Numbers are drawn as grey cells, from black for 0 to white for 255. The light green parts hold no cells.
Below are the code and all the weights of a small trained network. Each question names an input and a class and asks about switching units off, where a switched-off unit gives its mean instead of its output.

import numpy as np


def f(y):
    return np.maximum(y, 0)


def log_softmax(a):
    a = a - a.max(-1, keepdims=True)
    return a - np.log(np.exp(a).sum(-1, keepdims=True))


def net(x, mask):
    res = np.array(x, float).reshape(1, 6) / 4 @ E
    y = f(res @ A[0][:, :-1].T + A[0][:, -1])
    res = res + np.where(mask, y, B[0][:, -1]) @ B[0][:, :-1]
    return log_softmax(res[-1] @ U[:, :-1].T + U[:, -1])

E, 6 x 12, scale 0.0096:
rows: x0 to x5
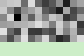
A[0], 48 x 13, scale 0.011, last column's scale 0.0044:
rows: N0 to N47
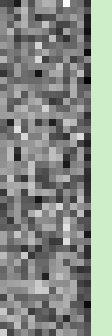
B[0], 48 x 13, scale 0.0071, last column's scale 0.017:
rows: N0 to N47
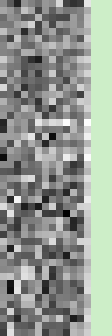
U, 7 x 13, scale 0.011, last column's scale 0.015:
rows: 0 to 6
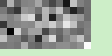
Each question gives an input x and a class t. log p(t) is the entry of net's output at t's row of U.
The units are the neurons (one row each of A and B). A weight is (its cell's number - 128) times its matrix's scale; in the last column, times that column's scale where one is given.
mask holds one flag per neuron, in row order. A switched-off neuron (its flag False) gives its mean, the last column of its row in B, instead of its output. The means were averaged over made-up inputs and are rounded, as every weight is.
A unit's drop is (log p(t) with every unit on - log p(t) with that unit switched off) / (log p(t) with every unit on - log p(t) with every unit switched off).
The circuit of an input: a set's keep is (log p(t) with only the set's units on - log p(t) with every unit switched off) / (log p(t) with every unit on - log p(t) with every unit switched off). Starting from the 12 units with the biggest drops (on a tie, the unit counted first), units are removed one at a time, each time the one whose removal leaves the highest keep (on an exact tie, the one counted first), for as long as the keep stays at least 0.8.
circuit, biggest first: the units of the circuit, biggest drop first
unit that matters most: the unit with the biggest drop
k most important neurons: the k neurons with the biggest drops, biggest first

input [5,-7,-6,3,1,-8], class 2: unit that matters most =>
N39
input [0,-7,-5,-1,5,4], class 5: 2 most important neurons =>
N29, N10
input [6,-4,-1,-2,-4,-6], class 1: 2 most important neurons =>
N45, N19
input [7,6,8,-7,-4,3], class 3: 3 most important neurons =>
N22, N21, N5
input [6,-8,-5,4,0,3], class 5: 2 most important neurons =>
N29, N12
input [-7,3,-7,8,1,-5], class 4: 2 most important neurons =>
N41, N40
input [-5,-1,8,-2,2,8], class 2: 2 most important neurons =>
N19, N17
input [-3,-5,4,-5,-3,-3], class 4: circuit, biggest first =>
N5, N17
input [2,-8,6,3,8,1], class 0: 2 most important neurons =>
N36, N44
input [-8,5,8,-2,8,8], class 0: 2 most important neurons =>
N36, N2
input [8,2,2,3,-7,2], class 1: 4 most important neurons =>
N45, N23, N26, N47
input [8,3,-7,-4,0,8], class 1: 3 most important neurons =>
N45, N13, N26
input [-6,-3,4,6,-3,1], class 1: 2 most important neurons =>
N0, N28
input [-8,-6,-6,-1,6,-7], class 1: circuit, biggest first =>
N0
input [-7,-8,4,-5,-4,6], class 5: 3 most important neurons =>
N29, N10, N45
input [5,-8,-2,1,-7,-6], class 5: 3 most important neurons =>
N29, N10, N12
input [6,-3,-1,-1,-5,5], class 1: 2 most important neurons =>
N45, N23
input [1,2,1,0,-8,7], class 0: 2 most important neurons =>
N30, N27
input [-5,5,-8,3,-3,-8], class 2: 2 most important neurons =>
N38, N25
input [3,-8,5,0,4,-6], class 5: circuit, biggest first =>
N29
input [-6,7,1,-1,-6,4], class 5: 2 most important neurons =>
N14, N8
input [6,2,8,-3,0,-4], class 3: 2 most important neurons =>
N22, N21
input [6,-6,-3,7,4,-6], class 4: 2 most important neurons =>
N41, N40
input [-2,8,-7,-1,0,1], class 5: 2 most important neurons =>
N34, N14
